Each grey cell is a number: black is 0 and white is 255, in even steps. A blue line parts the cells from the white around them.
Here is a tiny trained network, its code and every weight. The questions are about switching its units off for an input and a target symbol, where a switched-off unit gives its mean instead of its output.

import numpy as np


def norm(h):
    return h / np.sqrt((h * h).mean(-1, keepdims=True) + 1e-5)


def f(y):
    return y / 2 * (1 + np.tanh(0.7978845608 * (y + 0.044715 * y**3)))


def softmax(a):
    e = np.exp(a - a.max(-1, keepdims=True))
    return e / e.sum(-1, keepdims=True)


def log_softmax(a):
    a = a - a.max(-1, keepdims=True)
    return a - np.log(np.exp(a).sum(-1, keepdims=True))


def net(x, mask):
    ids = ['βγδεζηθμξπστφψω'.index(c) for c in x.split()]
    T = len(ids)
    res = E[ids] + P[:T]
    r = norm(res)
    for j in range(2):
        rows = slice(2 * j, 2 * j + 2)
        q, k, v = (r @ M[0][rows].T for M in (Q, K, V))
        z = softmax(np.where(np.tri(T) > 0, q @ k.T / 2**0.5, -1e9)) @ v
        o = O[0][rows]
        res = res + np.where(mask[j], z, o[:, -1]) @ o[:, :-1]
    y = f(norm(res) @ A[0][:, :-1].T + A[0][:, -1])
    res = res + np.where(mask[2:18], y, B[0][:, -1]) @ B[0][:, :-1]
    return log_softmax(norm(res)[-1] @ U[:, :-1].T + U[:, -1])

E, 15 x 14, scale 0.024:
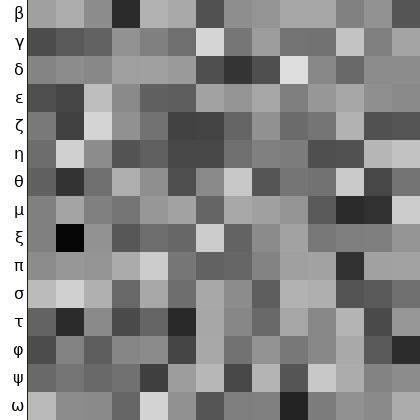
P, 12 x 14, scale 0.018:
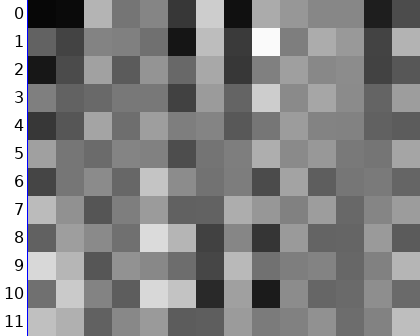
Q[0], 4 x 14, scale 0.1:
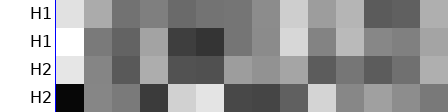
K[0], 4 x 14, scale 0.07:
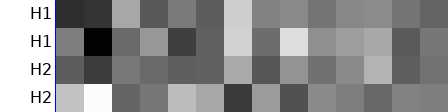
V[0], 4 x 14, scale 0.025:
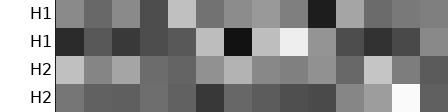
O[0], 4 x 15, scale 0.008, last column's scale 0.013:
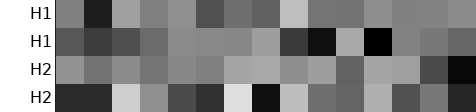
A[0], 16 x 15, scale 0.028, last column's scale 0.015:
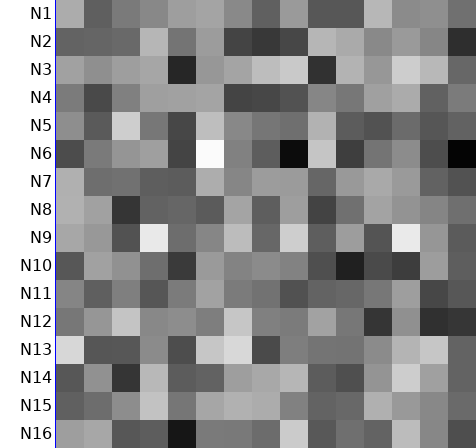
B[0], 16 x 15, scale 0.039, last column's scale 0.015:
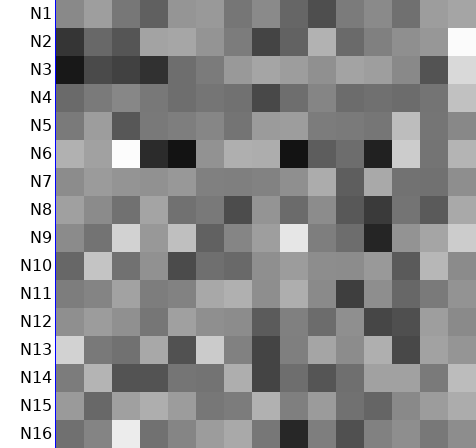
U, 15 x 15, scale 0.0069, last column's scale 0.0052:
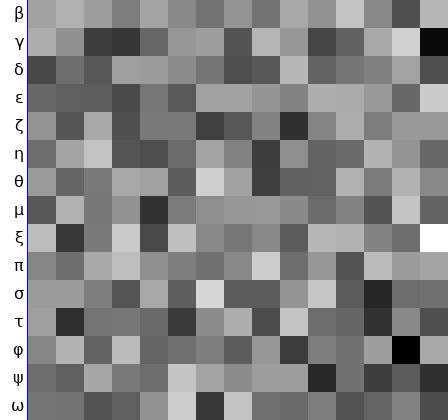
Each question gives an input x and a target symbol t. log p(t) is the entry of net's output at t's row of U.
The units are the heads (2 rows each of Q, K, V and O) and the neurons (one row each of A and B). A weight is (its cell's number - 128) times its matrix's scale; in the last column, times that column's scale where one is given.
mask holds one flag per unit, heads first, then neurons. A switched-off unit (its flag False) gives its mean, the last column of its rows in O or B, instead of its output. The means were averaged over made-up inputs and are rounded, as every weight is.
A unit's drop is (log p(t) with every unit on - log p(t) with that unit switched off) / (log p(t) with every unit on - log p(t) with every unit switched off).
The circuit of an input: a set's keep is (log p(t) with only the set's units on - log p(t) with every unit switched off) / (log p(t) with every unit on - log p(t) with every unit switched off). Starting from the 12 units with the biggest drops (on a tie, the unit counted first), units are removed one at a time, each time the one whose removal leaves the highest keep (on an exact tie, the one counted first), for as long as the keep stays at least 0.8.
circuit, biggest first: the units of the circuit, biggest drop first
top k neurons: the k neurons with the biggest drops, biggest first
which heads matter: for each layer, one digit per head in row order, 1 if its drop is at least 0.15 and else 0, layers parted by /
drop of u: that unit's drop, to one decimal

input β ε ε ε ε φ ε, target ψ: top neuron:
(N11)
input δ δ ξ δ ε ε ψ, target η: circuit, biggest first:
(H1, N6)
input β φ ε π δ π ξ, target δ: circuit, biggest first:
(H2, N2)
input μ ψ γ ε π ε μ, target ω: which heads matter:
01
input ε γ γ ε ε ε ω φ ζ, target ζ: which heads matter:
10
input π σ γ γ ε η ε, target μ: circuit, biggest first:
(N10, H2, H1)
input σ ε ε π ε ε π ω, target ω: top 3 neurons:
(N1, N8, N3)
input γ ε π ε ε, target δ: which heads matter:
00
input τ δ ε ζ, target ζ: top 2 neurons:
(N2, N3)
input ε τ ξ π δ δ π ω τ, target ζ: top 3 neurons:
(N2, N1, N3)
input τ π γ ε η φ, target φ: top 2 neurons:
(N8, N2)
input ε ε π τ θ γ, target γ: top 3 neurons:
(N14, N13, N9)
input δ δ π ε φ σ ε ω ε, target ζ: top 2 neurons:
(N2, N1)
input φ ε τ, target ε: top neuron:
(N2)
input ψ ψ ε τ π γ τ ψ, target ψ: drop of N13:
0.4
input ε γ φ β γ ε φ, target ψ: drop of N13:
0.0
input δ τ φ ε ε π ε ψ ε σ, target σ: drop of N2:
0.1
